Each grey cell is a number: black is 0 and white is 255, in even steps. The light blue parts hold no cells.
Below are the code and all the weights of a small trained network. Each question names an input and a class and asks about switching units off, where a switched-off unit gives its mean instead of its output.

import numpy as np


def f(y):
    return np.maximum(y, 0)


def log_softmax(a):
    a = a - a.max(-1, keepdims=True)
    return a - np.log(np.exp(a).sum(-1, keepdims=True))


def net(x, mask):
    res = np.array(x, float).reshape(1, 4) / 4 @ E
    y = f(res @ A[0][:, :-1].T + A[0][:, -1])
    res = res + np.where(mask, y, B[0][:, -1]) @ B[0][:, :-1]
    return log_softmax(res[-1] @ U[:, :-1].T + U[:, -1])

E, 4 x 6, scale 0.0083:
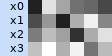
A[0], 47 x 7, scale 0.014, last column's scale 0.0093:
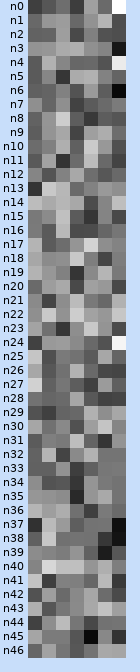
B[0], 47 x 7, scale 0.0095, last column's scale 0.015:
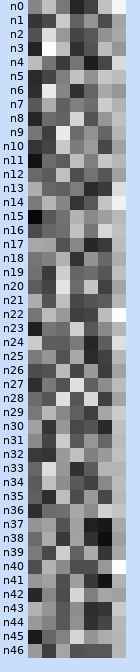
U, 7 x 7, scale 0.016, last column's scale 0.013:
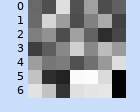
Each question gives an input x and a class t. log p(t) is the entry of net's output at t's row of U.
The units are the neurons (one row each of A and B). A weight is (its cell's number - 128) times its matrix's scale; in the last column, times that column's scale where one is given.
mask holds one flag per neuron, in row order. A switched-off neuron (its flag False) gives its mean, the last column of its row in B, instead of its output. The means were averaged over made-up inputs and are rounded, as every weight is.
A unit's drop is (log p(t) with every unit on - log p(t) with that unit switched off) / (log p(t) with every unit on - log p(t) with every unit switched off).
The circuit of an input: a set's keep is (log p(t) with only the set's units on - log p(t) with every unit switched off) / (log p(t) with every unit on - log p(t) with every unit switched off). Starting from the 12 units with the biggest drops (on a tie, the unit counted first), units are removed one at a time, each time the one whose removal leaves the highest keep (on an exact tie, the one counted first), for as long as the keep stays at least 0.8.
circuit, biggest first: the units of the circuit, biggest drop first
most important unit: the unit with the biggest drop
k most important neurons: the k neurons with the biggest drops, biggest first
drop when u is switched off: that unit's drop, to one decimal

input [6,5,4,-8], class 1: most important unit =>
n0
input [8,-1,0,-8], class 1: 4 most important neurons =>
[n0 n33 n2 n6]
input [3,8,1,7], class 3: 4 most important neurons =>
[n32 n5 n0 n42]
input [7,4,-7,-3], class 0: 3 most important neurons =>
[n31 n28 n39]
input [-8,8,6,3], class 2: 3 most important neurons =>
[n17 n43 n30]
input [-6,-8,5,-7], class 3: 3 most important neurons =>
[n27 n16 n45]
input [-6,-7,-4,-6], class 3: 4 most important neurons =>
[n27 n16 n45 n22]
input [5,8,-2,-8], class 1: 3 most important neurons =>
[n0 n6 n29]
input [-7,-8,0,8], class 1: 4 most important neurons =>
[n14 n3 n40 n22]
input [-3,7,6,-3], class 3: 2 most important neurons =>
[n11 n23]
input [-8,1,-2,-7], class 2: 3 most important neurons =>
[n41 n22 n17]
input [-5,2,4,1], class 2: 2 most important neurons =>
[n43 n17]
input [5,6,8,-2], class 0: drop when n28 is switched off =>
0.0
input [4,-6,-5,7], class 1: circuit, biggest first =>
[n14]
